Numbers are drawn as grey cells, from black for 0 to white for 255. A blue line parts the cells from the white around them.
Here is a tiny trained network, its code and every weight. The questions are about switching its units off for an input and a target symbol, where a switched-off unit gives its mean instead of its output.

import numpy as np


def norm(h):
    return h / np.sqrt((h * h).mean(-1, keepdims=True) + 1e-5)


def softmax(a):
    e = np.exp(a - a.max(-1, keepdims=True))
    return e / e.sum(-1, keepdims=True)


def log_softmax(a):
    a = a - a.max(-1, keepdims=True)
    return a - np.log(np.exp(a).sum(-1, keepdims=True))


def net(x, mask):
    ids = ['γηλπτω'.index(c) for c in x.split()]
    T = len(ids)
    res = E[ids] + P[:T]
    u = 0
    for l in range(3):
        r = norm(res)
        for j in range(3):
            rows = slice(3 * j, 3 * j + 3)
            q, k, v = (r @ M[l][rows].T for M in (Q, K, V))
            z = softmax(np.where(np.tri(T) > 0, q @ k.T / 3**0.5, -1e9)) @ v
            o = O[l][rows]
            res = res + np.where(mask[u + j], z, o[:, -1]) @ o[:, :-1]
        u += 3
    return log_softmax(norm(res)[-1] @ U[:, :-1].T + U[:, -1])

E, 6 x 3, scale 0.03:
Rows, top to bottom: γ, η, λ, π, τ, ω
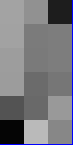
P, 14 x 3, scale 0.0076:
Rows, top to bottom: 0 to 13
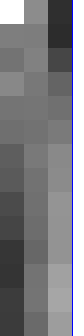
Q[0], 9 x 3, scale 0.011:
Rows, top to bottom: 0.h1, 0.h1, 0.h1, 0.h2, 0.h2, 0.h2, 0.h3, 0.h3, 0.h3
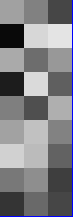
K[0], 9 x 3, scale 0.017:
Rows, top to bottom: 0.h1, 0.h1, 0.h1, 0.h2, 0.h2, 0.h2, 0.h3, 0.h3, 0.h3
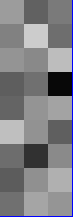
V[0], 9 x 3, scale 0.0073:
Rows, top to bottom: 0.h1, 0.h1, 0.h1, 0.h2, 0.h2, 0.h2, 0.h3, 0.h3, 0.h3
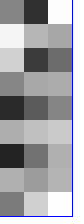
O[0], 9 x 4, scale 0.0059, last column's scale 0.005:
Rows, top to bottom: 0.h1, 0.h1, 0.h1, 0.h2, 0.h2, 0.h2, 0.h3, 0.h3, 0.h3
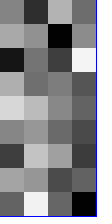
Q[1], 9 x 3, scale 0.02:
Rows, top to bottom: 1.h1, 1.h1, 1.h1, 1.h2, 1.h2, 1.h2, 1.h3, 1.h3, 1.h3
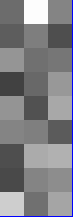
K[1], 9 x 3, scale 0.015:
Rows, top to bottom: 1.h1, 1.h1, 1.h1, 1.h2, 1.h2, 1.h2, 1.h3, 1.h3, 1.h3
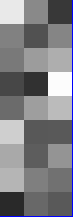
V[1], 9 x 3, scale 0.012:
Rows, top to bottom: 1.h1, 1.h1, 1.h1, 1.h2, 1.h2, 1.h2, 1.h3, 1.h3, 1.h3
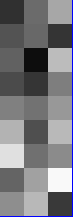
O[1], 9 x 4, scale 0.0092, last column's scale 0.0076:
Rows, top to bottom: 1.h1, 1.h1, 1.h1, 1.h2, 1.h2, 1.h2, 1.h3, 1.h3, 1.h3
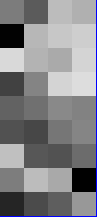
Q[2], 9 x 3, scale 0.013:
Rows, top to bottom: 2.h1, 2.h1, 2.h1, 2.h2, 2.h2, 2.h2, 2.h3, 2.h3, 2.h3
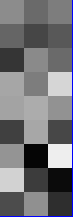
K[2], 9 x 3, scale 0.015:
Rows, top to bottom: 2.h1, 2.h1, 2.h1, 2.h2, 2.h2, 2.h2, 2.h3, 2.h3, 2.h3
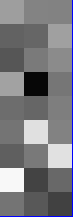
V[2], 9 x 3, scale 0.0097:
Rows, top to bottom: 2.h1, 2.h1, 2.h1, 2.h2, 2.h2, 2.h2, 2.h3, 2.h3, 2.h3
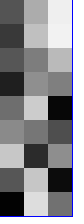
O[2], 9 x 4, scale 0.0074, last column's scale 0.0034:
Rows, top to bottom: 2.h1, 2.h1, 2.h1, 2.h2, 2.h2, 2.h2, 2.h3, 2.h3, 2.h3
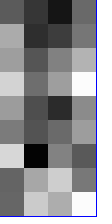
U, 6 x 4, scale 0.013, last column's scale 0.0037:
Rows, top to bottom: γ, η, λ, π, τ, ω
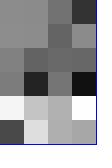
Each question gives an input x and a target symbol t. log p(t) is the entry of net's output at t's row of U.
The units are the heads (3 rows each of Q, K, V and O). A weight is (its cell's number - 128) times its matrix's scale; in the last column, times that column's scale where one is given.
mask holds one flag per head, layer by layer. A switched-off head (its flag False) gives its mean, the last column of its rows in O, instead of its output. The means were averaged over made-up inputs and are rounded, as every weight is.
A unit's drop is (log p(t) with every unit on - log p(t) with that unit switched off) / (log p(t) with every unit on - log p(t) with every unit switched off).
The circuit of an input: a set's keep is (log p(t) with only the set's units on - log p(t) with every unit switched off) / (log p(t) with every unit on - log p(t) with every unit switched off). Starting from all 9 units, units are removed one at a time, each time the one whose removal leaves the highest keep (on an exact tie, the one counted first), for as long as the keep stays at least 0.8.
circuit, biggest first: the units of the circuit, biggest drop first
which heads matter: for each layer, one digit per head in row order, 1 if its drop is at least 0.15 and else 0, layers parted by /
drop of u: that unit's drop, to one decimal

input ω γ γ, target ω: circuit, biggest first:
[2.h3 1.h3]
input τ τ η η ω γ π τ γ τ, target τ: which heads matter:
100 / 101 / 000
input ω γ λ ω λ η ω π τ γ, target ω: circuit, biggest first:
[1.h3]
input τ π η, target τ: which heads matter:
000 / 101 / 000
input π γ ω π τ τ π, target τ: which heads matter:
100 / 100 / 000
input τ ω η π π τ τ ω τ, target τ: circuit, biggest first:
[0.h1 1.h3]
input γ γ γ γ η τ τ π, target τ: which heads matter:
010 / 000 / 000
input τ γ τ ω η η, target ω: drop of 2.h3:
0.2
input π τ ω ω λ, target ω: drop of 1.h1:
0.0
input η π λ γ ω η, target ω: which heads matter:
000 / 001 / 001
